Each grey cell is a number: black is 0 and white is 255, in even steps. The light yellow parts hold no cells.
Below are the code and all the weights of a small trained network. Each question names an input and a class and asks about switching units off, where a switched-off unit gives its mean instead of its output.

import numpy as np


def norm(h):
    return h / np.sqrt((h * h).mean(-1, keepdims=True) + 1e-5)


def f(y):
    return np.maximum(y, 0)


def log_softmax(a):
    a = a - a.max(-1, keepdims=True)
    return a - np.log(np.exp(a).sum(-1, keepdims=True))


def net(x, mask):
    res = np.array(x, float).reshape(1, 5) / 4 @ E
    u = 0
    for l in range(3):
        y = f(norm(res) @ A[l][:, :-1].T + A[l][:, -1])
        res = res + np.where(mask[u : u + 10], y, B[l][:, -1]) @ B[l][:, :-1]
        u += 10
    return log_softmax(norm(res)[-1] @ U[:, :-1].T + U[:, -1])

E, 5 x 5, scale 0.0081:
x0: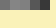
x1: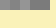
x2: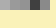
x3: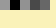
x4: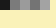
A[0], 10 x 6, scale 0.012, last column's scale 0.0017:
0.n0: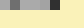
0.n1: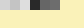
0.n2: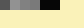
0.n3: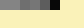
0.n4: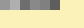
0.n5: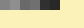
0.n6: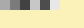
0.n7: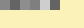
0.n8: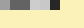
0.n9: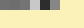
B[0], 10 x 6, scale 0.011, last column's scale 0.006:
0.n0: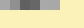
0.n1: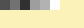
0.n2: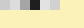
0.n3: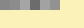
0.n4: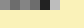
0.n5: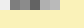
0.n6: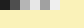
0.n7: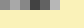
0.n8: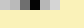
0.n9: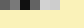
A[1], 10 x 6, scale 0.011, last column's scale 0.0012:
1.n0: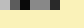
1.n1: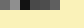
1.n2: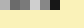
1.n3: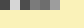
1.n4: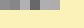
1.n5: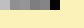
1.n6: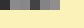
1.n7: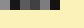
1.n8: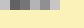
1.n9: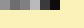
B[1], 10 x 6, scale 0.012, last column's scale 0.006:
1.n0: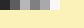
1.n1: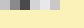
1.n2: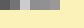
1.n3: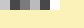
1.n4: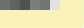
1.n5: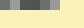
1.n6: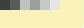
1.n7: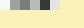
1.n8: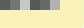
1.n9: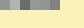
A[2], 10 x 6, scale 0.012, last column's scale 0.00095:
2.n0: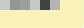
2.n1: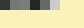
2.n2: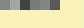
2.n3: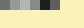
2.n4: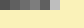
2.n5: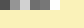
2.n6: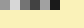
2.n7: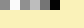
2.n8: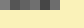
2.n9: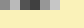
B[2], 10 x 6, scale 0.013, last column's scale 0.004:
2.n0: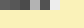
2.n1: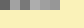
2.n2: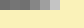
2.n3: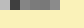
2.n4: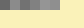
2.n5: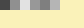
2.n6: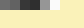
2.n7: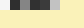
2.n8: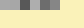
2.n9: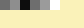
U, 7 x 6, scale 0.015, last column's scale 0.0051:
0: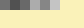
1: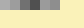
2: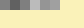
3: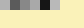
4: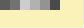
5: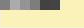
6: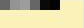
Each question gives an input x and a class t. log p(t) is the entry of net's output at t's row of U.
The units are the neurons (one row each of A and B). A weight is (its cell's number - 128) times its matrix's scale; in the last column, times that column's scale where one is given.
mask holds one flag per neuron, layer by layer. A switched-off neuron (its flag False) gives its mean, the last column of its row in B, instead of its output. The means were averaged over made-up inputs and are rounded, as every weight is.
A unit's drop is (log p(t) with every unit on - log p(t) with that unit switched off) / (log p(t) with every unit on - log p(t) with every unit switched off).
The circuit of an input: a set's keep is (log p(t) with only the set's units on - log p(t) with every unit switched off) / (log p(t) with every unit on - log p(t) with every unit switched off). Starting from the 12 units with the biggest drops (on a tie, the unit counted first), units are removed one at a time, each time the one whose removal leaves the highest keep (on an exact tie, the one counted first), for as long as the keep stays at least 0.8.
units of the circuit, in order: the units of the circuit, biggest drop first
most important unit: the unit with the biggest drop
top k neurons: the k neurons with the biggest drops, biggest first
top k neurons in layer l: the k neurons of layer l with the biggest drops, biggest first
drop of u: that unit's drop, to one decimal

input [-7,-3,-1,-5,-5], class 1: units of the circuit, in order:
(0.n8)
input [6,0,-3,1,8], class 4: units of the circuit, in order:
(0.n1; 2.n5)
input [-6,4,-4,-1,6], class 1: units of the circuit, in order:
(0.n8; 0.n6)
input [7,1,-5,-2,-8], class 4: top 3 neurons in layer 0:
(0.n6; 0.n8; 0.n7)
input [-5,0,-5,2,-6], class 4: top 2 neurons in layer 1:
(1.n0; 1.n8)
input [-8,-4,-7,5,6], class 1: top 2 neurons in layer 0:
(0.n8; 0.n6)
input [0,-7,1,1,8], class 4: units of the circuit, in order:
(0.n9; 0.n1; 2.n5)
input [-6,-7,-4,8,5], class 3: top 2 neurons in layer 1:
(1.n7; 1.n0)
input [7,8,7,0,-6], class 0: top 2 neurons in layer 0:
(0.n1; 0.n8)
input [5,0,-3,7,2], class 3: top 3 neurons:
(1.n7; 0.n8; 0.n1)
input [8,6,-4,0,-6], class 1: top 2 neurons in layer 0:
(0.n2; 0.n5)
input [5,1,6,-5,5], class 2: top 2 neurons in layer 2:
(2.n6; 2.n9)
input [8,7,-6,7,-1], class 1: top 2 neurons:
(0.n2; 1.n3)
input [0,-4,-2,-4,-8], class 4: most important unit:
0.n6
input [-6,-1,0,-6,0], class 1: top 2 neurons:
(0.n8; 1.n7)
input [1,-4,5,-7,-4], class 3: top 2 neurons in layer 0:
(0.n9; 0.n8)
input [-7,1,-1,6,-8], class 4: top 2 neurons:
(0.n6; 0.n2)
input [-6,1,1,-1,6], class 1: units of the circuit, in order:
(0.n6; 0.n7)
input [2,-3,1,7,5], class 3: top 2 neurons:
(1.n7; 0.n6)
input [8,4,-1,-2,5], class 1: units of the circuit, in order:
(0.n2)
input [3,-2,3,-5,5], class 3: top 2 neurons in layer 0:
(0.n6; 0.n9)
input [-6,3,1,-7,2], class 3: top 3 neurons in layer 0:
(0.n2; 0.n9; 0.n5)
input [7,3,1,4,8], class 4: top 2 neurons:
(1.n6; 0.n8)
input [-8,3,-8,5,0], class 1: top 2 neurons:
(0.n8; 0.n1)
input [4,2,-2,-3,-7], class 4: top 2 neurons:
(0.n6; 0.n5)
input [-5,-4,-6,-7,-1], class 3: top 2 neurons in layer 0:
(0.n1; 0.n2)
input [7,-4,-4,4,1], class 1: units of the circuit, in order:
(0.n2)
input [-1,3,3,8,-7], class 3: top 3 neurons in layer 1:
(1.n7; 1.n6; 1.n1)
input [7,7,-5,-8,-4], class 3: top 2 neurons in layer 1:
(1.n3; 1.n0)
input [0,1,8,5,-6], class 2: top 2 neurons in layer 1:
(1.n0; 1.n7)
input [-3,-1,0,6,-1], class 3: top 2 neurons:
(1.n7; 0.n2)
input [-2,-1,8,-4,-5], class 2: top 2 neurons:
(0.n1; 1.n1)
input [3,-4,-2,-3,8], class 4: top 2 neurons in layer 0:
(0.n1; 0.n9)
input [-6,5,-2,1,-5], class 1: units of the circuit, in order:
(0.n8)
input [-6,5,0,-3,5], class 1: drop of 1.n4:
-0.1
